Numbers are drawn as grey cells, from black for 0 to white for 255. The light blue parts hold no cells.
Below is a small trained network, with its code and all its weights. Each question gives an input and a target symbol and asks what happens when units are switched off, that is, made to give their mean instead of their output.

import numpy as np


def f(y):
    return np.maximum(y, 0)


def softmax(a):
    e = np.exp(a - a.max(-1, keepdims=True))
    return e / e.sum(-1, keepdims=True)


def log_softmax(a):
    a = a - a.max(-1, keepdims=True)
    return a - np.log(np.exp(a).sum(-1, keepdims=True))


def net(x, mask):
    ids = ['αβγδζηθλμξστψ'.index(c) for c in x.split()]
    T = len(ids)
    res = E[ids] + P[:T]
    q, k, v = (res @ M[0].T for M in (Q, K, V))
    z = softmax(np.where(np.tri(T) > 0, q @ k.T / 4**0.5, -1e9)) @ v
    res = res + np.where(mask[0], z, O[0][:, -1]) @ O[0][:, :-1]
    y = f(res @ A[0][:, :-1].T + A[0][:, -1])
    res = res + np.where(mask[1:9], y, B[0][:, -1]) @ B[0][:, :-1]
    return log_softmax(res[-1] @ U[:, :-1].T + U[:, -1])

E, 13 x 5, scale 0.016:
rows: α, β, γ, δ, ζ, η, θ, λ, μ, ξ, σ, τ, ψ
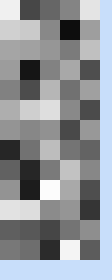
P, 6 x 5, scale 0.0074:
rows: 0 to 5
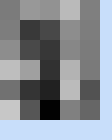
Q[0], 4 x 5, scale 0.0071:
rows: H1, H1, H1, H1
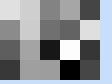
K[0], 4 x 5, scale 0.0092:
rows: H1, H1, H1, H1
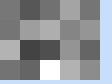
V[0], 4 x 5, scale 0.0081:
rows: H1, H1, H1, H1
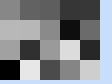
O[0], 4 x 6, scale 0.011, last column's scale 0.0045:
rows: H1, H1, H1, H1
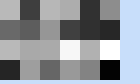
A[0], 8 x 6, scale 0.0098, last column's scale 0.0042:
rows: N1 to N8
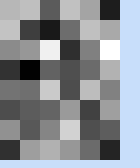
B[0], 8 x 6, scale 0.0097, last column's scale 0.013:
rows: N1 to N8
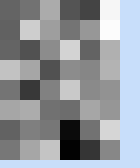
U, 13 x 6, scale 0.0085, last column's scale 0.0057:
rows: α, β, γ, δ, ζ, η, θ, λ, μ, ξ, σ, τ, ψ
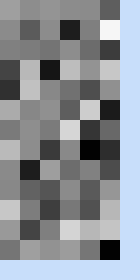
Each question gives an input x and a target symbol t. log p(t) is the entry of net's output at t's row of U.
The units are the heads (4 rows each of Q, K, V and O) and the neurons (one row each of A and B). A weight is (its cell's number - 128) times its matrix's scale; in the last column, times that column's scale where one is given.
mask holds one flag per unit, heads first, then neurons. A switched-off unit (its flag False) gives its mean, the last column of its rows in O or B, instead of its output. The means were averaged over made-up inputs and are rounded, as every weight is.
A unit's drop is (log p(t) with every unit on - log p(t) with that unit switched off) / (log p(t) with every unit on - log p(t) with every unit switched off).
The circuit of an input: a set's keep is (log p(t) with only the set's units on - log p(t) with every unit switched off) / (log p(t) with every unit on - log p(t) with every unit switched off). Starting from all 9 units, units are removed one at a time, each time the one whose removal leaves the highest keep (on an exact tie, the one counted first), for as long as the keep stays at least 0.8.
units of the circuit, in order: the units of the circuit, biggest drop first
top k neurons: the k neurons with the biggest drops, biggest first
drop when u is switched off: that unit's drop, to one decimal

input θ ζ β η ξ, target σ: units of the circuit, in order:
[N4; H1; N1]
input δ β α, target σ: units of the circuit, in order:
[H1; N4; N1]
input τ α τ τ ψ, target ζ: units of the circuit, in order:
[N1; H1; N7]
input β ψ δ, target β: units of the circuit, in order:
[N7; N1; H1; N3]
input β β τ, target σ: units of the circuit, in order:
[H1; N4; N6]
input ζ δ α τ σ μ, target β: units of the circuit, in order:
[N7; N3]
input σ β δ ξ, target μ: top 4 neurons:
[N7; N3; N2; N4]
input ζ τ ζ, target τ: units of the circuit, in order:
[N1; N7; N5]
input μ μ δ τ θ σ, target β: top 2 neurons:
[N1; N7]
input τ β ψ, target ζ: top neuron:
[N1]
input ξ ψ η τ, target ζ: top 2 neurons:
[N1; N2]
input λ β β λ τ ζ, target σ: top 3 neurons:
[N4; N1; N6]
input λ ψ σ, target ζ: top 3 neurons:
[N1; N7; N4]
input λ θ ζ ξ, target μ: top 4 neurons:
[N2; N7; N4; N3]
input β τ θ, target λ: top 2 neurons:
[N4; N3]
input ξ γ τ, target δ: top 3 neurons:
[N1; N7; N2]
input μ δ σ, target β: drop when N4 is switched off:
0.1
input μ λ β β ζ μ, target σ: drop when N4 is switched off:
0.8
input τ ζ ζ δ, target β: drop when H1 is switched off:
0.2
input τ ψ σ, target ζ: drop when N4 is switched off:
0.2
